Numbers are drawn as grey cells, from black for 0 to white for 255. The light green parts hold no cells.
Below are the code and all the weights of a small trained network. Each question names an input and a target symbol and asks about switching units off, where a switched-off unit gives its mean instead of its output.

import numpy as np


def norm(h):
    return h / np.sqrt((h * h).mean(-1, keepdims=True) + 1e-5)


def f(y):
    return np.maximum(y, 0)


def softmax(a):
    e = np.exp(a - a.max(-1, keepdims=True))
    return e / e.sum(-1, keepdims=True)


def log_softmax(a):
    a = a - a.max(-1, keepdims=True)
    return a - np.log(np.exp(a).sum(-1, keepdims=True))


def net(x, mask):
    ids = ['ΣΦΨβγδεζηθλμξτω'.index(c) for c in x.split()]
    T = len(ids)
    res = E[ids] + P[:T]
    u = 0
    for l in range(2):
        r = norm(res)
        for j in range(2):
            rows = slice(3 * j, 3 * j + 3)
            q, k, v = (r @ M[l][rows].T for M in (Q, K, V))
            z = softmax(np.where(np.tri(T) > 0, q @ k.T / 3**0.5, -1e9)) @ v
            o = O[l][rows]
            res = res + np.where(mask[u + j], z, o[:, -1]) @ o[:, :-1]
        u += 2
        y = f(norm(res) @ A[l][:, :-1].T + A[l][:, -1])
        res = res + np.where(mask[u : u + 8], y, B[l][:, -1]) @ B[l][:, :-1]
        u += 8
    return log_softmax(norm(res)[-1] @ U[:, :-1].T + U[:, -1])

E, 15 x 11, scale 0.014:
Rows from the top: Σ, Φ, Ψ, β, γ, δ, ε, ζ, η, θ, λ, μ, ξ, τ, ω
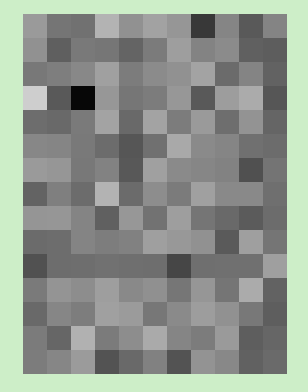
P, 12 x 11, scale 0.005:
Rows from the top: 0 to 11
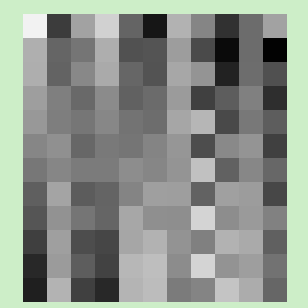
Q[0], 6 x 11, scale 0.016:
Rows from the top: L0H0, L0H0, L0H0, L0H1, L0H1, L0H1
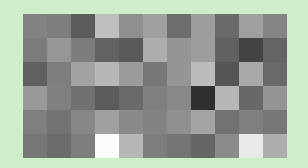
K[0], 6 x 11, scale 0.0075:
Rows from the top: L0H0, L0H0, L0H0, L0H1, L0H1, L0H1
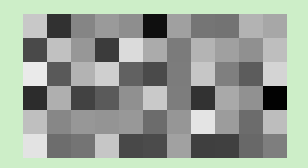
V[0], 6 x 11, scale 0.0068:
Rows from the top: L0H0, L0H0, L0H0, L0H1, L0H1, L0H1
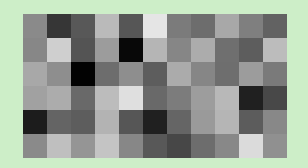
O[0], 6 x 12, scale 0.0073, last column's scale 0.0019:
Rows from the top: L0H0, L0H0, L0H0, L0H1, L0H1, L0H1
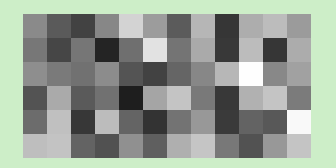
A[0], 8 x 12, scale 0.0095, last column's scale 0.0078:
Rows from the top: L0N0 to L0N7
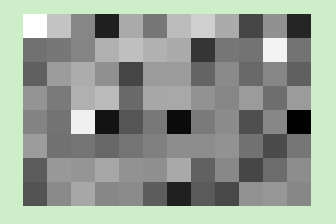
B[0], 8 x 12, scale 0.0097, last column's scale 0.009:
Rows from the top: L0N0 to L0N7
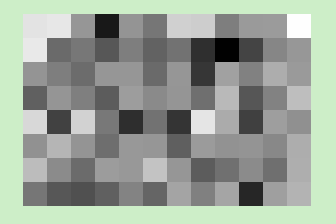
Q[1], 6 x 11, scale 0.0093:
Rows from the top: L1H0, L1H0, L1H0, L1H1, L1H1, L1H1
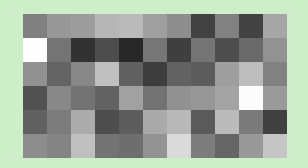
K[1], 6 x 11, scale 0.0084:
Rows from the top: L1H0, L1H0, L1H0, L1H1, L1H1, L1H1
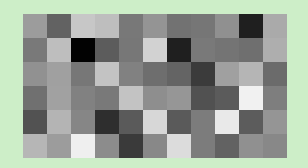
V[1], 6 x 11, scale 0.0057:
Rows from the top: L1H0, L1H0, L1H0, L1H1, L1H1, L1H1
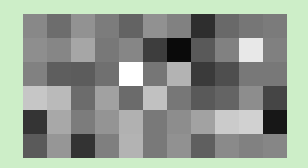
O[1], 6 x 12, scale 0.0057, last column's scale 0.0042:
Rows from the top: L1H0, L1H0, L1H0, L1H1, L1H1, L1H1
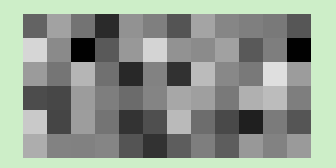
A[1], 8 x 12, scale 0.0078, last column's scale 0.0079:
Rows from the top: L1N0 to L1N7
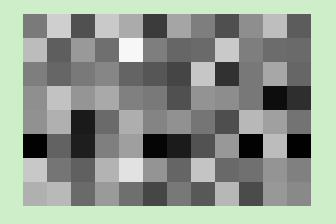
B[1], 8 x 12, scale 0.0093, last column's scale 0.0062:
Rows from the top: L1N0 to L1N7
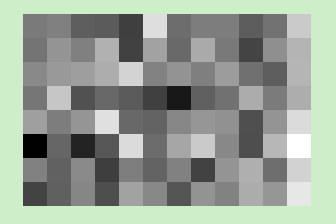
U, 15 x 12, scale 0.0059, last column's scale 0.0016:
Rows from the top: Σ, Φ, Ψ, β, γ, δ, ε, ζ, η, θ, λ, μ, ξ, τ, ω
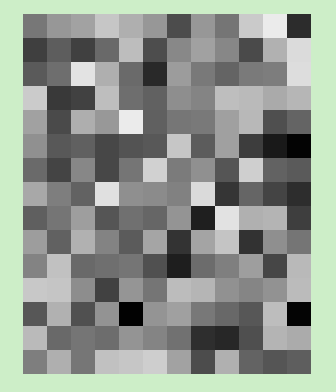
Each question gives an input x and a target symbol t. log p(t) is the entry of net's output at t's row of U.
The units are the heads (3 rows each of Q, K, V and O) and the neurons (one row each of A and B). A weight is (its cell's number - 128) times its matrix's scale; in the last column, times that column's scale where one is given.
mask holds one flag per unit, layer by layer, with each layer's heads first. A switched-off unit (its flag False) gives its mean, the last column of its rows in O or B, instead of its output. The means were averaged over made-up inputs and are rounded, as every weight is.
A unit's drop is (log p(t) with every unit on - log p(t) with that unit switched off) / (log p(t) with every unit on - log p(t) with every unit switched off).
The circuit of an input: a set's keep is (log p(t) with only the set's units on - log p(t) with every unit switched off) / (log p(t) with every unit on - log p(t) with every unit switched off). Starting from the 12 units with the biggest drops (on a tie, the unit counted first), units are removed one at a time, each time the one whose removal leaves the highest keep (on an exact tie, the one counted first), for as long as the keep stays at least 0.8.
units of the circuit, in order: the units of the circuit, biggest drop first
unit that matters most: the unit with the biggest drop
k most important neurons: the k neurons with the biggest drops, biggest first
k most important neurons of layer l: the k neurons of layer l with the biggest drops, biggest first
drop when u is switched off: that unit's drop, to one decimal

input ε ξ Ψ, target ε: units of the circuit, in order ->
(L0H0, L0H1)
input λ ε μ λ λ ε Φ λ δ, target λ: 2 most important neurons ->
(L0N0, L1N3)
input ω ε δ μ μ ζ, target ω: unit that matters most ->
L0H0
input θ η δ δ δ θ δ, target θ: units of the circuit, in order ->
(L0H1, L1N1)
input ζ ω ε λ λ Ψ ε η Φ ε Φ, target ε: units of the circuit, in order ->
(L0H0, L0H1)
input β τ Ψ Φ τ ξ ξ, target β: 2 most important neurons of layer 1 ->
(L1N5, L1N4)
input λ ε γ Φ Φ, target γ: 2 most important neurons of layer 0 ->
(L0N0, L0N4)
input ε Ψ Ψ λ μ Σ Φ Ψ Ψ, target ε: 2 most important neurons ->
(L0N0, L1N5)
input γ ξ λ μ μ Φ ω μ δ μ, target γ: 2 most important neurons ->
(L0N0, L1N2)
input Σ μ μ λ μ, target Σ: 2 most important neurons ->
(L0N0, L1N5)
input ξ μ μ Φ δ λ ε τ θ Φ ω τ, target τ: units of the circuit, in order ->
(L0N1, L0H0)
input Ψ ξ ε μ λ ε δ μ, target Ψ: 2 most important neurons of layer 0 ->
(L0N0, L0N3)
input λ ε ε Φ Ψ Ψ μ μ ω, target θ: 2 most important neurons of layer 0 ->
(L0N4, L0N0)
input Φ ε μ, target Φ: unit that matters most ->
L0N0
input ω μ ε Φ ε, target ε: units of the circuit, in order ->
(L0H0, L0N0, L0H1)
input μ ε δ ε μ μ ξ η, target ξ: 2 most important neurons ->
(L1N0, L0N0)
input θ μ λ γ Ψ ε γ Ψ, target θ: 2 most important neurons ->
(L1N1, L0N0)
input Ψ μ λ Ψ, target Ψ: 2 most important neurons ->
(L0N0, L0N3)
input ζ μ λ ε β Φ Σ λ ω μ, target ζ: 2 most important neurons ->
(L0N0, L1N4)
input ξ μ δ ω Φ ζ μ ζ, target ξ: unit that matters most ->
L0H1
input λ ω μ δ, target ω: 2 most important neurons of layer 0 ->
(L0N4, L0N0)
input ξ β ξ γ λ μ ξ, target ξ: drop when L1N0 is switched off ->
0.2
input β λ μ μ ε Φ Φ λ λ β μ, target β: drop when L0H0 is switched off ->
1.1
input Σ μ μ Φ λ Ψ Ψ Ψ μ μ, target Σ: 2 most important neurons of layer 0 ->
(L0N0, L0N1)
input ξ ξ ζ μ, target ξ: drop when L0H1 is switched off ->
0.6
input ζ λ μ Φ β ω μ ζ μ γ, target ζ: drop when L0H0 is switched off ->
0.2
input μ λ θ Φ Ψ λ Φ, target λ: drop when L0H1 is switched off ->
0.9
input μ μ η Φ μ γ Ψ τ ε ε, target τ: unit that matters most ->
L0N1
